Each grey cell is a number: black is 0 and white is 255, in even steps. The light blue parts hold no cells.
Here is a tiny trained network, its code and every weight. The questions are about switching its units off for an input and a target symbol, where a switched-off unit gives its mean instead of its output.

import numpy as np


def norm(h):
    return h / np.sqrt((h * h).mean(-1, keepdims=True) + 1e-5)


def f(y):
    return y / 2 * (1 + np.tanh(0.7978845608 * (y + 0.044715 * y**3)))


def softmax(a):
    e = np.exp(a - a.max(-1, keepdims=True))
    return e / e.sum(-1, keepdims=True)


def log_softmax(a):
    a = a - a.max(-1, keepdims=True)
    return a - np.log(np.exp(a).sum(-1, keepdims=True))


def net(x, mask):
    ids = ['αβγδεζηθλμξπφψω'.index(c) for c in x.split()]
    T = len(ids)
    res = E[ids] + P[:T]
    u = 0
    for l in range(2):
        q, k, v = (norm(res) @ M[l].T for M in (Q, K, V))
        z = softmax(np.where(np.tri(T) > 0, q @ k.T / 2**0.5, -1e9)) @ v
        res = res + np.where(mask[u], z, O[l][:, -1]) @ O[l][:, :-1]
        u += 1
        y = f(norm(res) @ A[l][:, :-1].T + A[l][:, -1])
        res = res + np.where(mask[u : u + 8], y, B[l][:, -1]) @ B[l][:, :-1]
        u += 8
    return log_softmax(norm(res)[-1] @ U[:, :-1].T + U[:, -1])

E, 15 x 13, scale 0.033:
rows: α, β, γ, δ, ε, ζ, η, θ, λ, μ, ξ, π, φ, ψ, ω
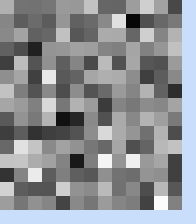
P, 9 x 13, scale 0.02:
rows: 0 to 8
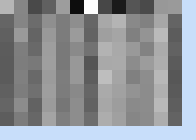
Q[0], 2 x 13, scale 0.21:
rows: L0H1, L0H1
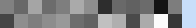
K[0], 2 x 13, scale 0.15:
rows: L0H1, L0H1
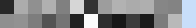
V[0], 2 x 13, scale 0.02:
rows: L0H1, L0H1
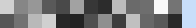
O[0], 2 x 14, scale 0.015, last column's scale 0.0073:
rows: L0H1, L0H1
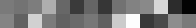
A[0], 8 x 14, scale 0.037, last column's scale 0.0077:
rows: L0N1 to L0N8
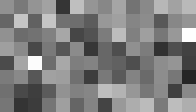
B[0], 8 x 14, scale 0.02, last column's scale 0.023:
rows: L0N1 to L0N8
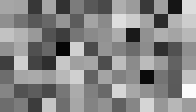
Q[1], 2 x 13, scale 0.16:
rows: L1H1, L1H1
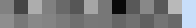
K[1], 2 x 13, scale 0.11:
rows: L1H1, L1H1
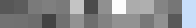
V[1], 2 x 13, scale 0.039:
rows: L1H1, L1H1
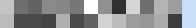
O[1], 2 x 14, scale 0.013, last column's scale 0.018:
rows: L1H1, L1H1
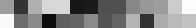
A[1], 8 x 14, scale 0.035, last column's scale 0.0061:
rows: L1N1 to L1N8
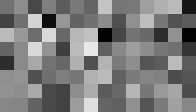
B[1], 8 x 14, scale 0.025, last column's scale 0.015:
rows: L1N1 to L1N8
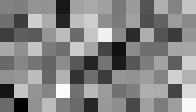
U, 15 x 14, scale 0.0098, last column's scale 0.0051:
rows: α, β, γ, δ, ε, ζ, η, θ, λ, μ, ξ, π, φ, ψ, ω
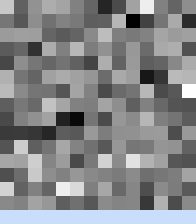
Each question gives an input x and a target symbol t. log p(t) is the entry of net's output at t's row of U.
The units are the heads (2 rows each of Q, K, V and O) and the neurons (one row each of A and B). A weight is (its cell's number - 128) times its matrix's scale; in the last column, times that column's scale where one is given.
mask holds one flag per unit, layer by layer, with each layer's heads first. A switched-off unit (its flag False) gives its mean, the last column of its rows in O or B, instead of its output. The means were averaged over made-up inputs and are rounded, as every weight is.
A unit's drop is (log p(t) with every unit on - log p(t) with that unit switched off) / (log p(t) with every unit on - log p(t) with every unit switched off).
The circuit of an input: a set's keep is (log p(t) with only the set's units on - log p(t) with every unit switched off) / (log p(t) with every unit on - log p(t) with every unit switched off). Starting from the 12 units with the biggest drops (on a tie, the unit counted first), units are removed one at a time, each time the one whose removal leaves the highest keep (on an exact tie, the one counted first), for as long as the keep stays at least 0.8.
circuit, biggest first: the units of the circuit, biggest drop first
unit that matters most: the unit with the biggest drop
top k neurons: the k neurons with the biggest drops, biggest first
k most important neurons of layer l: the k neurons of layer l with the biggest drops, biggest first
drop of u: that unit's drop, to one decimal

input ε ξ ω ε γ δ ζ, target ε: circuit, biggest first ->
(L0H1, L1N5)
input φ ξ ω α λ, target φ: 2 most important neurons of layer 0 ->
(L0N5, L0N7)
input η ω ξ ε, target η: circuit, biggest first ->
(L0N4)
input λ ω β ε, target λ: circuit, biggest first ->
(L0H1, L0N6)
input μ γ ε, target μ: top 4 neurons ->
(L0N2, L1N7, L0N6, L0N3)
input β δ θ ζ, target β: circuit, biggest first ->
(L1H1, L1N8)
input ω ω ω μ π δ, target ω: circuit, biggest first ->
(L0H1, L0N6)
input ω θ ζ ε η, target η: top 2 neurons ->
(L0N4, L0N7)
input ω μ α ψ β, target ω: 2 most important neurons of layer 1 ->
(L1N8, L1N6)
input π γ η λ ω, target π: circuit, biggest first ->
(L0H1, L1N7)
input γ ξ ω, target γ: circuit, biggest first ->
(L0H1, L1N1)
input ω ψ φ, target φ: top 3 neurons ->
(L0N1, L1N2, L0N5)
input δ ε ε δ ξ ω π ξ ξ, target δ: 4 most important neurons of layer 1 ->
(L1N1, L1N7, L1N6, L1N5)
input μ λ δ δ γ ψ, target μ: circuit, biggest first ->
(L0N7)
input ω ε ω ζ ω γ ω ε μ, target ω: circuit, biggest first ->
(L0H1, L0N6)
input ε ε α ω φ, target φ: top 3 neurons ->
(L1N2, L0N5, L0N1)
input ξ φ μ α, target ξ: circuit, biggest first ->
(L0H1, L1H1, L1N6, L0N6)
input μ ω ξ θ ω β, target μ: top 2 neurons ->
(L0N7, L1N7)
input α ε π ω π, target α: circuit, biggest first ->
(L1H1, L0N7)
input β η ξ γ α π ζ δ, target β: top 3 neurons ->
(L1N8, L1N6, L0N6)
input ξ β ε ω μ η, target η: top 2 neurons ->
(L0N4, L1N7)
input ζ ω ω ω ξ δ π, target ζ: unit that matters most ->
L0N7
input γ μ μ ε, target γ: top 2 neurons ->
(L1N1, L0N7)
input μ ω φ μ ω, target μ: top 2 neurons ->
(L0N1, L0N6)
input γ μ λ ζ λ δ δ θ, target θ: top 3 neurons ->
(L1N3, L0N7, L0N3)
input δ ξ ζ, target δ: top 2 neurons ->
(L1N1, L0N7)
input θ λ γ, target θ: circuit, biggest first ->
(L1H1, L0N7, L0H1, L0N6)
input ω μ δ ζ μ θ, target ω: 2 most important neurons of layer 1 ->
(L1N7, L1N8)
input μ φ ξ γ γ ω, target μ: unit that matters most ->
L1H1
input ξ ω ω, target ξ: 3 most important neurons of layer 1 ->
(L1N6, L1N8, L1N1)
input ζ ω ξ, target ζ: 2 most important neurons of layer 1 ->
(L1N7, L1N5)
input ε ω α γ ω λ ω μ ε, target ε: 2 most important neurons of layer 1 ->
(L1N5, L1N8)
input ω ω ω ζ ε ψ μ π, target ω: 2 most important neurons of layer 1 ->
(L1N7, L1N6)
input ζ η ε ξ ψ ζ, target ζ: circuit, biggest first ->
(L0H1)
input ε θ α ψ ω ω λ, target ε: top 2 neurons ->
(L1N5, L0N7)
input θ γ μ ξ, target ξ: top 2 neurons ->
(L0N5, L1N8)
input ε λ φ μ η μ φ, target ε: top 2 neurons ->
(L1N5, L0N7)
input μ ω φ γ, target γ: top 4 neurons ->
(L0N3, L1N1, L0N8, L0N1)
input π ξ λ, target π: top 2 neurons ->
(L1N7, L0N7)
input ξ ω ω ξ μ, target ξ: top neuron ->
(L1N6)
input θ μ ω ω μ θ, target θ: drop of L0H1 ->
0.3
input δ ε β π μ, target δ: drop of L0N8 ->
-0.1
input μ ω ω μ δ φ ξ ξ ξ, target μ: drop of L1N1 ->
0.0
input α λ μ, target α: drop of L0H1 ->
0.1
